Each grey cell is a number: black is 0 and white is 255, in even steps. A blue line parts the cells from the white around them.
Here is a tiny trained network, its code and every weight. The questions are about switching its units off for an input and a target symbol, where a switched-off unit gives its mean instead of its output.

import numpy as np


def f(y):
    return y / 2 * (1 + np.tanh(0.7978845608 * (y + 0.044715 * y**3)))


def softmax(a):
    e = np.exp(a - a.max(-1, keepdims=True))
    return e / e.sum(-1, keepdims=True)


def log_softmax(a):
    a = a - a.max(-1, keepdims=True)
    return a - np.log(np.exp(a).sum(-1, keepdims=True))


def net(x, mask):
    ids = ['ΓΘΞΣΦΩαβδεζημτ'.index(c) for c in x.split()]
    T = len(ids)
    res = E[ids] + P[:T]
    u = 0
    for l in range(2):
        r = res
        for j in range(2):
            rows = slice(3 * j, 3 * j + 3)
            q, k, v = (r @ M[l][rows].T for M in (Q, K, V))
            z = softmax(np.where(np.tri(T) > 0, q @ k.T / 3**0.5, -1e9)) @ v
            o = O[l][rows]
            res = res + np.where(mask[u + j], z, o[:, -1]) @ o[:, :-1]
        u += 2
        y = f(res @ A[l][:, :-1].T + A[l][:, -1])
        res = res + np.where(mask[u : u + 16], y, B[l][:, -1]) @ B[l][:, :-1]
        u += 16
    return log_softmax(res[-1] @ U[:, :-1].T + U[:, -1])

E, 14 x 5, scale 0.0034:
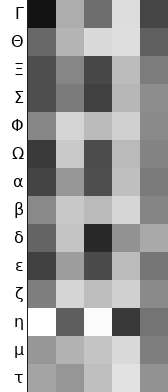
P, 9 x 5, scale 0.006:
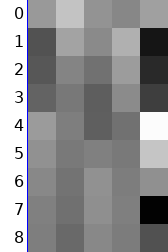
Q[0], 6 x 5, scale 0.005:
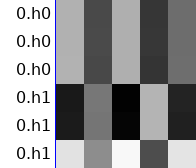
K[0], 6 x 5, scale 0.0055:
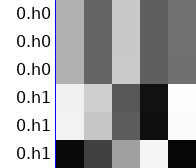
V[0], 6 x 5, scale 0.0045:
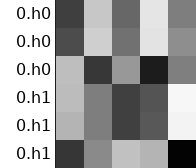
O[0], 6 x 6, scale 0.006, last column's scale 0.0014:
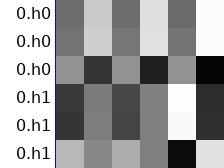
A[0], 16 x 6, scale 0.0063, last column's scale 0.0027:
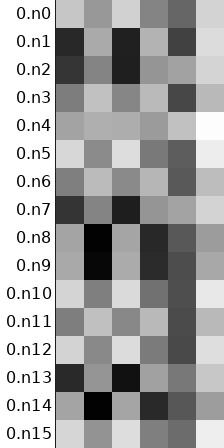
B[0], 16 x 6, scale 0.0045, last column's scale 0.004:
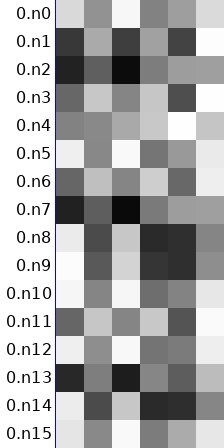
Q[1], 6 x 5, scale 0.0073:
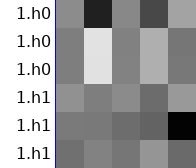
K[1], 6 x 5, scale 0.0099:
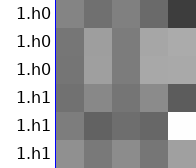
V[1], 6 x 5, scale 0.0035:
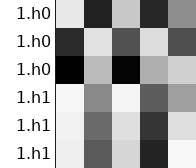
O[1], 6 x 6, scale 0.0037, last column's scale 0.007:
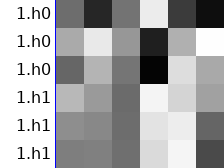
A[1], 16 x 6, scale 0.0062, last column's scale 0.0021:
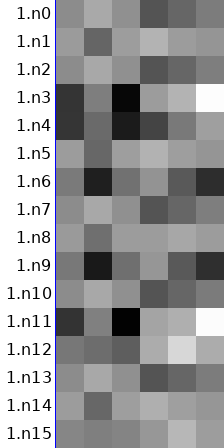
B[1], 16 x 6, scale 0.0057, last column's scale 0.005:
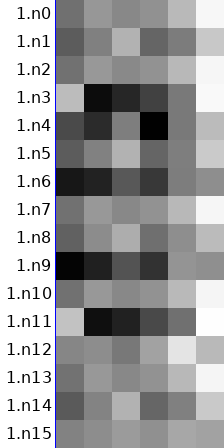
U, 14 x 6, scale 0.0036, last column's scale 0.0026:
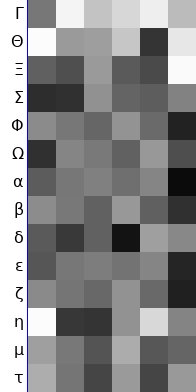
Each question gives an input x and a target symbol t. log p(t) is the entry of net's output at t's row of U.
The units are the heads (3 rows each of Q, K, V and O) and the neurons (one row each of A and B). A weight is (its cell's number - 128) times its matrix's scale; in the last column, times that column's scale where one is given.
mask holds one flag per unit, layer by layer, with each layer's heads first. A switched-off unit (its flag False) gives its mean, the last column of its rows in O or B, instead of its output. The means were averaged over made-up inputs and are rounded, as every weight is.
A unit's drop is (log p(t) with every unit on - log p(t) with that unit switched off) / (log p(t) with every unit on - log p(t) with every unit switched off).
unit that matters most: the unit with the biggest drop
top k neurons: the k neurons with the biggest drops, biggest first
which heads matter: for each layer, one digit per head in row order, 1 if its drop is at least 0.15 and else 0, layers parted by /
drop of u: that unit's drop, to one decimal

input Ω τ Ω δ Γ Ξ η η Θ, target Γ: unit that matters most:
1.h0
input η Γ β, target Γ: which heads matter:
10 / 10
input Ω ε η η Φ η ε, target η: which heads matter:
01 / 01
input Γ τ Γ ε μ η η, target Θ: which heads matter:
01 / 10
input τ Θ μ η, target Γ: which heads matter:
11 / 00
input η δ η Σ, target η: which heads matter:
10 / 01
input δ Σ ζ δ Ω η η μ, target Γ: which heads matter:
00 / 10
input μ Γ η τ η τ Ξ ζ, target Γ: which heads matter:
01 / 01
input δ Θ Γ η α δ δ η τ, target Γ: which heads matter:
01 / 10
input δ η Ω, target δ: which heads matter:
01 / 10
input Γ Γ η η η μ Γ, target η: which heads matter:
01 / 01
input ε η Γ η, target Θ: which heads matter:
11 / 10
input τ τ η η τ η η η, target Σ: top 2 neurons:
(1.n9; 1.n6)
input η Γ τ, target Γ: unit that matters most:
0.h0
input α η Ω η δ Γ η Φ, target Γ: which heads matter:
00 / 10
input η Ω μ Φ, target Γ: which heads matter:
11 / 10
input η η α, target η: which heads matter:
10 / 01
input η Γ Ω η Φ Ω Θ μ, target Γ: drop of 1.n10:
0.0
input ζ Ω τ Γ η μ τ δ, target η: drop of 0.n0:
0.2
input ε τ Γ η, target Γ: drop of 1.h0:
0.3
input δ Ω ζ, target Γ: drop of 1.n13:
0.1
